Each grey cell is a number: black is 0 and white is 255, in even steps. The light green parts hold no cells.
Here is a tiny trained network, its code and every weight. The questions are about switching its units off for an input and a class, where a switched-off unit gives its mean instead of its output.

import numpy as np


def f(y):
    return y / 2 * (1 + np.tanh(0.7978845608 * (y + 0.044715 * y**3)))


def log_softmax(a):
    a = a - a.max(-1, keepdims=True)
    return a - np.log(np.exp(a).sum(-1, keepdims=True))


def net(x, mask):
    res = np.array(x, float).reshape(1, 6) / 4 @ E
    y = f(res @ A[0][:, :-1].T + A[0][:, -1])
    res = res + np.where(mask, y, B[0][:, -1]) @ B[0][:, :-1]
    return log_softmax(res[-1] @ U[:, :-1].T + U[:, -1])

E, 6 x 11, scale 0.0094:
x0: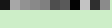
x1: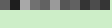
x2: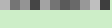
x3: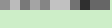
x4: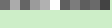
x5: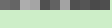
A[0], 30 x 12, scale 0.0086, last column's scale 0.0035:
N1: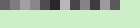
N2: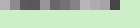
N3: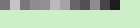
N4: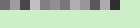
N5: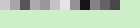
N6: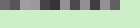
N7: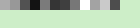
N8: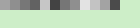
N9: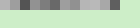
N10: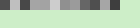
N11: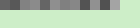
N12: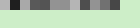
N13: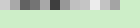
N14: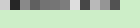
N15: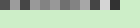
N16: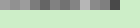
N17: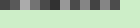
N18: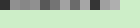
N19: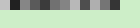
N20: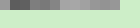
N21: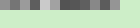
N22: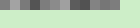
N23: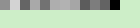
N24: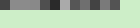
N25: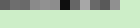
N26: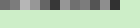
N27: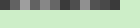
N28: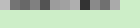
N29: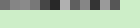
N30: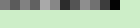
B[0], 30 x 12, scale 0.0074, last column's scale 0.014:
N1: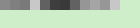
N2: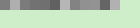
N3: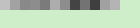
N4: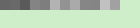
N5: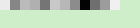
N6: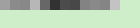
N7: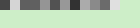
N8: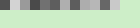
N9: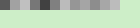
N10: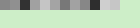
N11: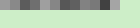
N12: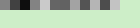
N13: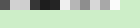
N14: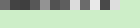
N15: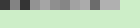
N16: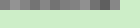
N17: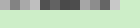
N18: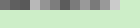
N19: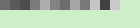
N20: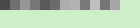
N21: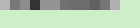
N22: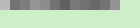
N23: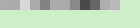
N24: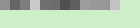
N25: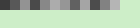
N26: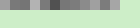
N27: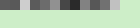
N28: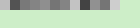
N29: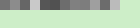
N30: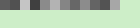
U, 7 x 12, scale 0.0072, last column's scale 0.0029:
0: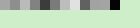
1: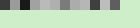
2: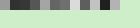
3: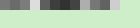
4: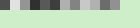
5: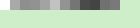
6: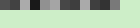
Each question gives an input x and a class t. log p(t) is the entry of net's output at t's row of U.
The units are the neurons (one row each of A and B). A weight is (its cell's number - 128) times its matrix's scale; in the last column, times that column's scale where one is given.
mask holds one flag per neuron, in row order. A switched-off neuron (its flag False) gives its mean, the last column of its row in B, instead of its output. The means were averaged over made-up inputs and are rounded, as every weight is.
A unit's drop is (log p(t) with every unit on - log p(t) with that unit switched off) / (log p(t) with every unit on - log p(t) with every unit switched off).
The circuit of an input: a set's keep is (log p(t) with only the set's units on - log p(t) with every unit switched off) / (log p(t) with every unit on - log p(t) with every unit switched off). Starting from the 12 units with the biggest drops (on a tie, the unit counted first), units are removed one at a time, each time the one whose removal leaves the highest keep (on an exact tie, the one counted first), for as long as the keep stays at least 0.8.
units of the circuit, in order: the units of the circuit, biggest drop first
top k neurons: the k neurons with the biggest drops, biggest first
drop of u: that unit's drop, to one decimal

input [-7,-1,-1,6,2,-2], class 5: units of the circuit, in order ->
(N5)
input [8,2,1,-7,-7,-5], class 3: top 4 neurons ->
(N17 N6 N1 N24)
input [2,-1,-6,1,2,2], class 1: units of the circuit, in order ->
(N10 N15)
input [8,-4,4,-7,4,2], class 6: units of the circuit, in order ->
(N25 N27)
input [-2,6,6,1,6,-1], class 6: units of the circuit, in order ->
(N30 N25)
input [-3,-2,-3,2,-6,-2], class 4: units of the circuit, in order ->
(N5 N13)
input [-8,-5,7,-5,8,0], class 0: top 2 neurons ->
(N13 N5)
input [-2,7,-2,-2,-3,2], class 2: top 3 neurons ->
(N12 N19 N14)
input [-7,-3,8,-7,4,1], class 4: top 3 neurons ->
(N13 N8 N7)
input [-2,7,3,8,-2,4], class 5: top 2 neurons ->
(N5 N3)
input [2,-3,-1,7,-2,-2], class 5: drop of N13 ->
0.2
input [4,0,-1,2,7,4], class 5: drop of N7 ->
0.1
